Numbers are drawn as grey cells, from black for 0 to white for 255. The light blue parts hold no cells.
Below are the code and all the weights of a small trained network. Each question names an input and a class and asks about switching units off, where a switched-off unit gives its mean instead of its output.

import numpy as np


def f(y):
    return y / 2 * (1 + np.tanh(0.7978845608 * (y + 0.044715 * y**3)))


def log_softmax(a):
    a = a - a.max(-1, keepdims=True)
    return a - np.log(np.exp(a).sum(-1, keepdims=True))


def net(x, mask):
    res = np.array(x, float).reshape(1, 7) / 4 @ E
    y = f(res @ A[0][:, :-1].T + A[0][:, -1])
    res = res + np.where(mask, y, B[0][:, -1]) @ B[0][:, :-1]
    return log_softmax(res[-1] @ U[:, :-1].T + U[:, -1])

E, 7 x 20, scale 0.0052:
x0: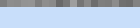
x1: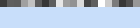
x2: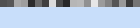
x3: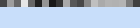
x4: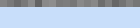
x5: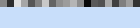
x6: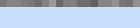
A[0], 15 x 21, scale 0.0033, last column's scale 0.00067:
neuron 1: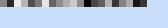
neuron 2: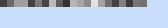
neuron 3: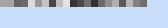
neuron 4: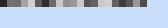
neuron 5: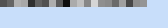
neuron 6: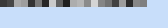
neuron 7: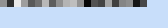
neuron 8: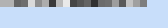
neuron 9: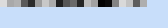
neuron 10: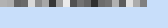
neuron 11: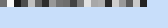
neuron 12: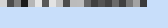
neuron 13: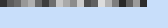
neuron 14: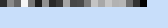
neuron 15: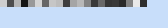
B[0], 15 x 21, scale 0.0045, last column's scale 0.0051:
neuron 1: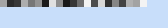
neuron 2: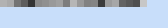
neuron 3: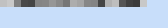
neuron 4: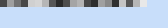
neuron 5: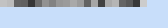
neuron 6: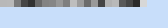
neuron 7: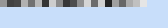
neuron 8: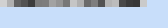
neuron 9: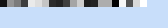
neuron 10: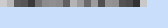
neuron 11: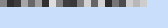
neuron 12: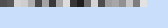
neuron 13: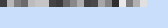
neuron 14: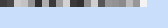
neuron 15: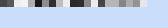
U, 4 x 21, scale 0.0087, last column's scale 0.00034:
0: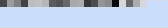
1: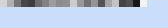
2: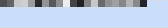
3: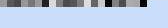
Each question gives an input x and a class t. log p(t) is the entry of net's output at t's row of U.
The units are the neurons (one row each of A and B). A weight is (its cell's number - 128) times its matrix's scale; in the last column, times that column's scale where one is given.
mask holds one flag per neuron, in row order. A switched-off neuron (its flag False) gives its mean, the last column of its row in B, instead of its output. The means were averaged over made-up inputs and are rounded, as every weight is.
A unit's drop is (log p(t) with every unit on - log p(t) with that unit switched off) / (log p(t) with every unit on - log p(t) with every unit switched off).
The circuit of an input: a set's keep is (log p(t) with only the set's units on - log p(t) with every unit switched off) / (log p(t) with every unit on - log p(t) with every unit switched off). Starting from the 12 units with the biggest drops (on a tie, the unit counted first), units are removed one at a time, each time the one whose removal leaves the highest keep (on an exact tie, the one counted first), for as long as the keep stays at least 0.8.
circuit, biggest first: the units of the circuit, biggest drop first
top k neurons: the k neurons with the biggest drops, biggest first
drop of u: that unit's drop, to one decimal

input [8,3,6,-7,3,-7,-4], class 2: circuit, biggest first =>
neuron 15; neuron 12
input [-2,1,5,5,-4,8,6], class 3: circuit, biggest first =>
neuron 1
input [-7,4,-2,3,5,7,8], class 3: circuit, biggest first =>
neuron 1; neuron 7
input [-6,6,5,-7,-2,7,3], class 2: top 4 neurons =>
neuron 15; neuron 12; neuron 9; neuron 11
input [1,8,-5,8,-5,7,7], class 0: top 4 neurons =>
neuron 4; neuron 13; neuron 15; neuron 12
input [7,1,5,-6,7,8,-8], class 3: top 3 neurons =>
neuron 1; neuron 7; neuron 14
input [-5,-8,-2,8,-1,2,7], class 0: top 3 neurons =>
neuron 9; neuron 15; neuron 12
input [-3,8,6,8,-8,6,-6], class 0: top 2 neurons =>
neuron 4; neuron 13
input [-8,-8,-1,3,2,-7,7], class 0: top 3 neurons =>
neuron 9; neuron 1; neuron 7
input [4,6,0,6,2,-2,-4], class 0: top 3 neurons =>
neuron 4; neuron 15; neuron 13
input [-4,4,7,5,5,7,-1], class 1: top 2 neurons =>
neuron 6; neuron 5
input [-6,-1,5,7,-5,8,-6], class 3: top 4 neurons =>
neuron 1; neuron 7; neuron 15; neuron 12
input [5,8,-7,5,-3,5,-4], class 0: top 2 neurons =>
neuron 13; neuron 4
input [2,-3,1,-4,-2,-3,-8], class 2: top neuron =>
neuron 4
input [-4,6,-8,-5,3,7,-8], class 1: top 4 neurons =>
neuron 8; neuron 3; neuron 10; neuron 9
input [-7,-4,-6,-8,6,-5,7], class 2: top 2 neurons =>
neuron 15; neuron 12
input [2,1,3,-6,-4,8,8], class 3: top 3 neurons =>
neuron 1; neuron 7; neuron 14
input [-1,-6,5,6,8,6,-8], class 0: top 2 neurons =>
neuron 9; neuron 15
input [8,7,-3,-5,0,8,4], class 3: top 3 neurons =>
neuron 1; neuron 7; neuron 9
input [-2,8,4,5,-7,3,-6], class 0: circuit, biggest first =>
neuron 4
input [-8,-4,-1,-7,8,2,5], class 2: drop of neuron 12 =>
0.1
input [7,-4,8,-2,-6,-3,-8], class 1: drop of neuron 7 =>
0.0
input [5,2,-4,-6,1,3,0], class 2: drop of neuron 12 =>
0.2
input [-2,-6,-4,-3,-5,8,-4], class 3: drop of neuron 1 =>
0.8
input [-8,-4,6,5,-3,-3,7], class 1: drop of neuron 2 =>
0.2
